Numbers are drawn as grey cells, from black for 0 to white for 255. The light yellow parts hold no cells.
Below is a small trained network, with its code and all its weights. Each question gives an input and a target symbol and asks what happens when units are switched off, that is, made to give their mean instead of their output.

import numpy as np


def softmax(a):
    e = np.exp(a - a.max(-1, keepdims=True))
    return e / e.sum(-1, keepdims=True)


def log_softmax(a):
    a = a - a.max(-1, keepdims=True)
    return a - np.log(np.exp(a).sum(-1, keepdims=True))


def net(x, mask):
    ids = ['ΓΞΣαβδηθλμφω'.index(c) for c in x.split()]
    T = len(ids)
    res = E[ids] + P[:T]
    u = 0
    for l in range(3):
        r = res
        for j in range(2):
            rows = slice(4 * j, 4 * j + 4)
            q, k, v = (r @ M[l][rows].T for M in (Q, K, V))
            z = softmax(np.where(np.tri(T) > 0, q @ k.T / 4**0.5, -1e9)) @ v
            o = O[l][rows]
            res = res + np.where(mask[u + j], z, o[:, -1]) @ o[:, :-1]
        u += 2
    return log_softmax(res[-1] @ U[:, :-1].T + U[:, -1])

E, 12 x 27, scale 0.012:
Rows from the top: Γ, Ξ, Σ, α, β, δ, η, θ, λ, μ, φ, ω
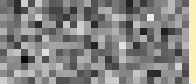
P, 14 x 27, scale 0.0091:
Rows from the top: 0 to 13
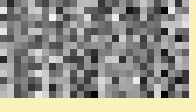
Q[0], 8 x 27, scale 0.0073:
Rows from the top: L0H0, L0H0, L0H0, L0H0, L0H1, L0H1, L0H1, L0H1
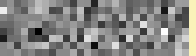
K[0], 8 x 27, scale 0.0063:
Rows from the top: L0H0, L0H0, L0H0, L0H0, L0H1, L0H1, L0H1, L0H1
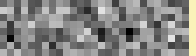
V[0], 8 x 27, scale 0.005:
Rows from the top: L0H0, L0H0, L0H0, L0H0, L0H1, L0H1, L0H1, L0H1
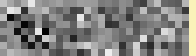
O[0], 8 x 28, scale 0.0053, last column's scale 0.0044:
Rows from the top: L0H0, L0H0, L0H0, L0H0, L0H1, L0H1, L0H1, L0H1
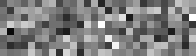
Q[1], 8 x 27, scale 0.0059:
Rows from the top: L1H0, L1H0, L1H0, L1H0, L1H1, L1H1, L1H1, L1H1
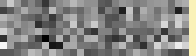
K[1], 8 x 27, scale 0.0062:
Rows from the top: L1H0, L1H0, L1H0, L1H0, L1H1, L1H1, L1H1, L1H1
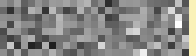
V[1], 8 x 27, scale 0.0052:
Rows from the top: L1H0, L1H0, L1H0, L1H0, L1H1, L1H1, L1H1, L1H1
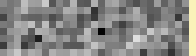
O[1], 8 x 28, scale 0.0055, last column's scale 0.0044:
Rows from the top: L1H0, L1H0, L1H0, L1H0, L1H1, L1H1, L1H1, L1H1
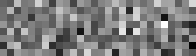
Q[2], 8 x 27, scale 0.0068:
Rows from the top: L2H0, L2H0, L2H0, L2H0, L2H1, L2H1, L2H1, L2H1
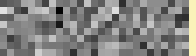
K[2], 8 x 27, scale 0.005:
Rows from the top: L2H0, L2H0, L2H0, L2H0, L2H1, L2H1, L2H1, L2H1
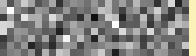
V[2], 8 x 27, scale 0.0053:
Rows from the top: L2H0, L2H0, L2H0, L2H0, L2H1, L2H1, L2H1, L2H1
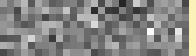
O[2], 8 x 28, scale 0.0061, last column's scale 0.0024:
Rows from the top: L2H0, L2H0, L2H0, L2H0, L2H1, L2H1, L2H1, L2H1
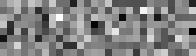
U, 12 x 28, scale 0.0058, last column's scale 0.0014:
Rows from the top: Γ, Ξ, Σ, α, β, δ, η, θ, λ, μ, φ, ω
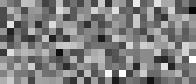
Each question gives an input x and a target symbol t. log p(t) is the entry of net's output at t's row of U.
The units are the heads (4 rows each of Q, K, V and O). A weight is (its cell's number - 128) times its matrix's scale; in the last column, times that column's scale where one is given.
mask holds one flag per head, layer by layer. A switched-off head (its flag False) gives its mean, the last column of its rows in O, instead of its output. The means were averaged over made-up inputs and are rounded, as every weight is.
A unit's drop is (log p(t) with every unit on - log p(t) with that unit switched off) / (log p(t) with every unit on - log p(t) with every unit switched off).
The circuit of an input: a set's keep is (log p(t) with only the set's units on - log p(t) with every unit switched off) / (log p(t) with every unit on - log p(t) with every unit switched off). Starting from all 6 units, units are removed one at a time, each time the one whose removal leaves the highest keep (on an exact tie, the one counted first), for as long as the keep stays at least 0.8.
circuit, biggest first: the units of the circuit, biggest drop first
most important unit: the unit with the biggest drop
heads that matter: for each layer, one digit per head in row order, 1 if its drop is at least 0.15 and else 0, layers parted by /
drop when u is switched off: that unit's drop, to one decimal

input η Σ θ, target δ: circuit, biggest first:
L2H0
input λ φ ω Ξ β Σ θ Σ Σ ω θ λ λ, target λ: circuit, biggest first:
L0H0, L1H0
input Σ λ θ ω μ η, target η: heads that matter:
10 / 00 / 00
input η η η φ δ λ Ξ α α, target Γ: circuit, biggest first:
L0H0, L0H1
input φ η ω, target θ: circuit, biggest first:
L2H0, L2H1
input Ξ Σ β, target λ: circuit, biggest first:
L0H1, L2H1
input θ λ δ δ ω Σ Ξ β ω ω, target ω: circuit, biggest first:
L2H0, L2H1
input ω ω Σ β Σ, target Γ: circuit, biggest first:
L0H1, L1H1
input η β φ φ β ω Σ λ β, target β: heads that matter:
01 / 00 / 00
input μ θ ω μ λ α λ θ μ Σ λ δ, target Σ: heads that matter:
00 / 00 / 01
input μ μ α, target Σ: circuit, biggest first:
L0H0, L2H1
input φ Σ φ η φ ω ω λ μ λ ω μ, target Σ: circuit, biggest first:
L2H1, L0H1
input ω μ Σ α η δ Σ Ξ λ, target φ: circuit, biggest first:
L0H1, L2H0
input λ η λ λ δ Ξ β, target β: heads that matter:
11 / 01 / 00
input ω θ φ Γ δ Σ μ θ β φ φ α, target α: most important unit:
L0H0
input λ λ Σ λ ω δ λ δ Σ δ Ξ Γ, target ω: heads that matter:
01 / 00 / 00
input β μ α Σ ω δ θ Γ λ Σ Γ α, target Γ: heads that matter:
10 / 00 / 00
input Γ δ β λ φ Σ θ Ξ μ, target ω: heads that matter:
01 / 00 / 10
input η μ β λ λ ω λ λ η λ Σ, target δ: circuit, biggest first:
L0H1, L1H1
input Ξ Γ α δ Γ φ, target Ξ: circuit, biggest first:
L2H0
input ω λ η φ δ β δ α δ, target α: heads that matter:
11 / 00 / 00
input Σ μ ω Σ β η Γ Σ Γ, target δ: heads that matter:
00 / 00 / 10
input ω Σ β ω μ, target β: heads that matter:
01 / 00 / 00
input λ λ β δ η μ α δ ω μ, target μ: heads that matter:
00 / 10 / 10
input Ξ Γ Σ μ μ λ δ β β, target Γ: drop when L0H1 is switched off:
0.1
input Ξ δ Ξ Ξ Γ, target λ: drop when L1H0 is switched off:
0.2
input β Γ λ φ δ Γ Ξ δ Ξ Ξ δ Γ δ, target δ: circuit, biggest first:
L1H1
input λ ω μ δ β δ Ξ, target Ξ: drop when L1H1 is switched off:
0.6
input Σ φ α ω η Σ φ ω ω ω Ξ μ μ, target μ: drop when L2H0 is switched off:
0.2
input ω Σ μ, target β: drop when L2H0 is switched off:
0.1
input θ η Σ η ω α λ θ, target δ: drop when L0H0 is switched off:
0.1
